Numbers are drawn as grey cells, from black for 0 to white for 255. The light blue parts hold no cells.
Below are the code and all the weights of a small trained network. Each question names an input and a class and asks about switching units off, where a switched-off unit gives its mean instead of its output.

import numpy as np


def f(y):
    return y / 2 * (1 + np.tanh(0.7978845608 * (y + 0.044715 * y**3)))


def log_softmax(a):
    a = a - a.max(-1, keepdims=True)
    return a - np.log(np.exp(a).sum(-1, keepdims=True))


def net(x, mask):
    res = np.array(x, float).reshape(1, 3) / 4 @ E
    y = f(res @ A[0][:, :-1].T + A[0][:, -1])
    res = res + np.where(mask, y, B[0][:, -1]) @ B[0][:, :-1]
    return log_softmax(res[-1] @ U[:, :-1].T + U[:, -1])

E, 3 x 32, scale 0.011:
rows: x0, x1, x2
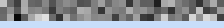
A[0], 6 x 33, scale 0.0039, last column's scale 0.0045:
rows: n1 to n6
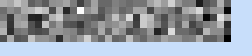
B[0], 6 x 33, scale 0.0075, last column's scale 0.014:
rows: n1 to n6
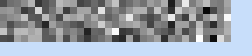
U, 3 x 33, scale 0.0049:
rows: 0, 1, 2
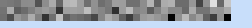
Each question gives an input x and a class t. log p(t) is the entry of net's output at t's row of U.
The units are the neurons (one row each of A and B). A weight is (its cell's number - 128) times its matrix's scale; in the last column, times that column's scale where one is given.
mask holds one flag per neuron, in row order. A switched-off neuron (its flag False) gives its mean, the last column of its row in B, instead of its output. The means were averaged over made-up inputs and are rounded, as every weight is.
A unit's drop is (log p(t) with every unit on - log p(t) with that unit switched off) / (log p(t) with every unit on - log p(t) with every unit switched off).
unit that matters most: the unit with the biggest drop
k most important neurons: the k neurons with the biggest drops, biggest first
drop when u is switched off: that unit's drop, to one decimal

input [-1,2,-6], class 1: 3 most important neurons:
(n3, n4, n5)
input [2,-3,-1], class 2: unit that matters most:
n3
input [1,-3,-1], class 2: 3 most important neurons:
(n3, n5, n1)
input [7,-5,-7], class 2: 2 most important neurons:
(n5, n4)
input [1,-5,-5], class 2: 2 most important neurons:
(n4, n5)
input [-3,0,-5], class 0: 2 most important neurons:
(n3, n2)
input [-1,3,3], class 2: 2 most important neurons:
(n3, n6)
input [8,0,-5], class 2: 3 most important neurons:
(n5, n4, n1)
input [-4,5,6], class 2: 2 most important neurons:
(n3, n6)
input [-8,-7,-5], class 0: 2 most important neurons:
(n3, n1)
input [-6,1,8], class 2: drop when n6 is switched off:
0.6
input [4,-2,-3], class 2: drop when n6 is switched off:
-0.1
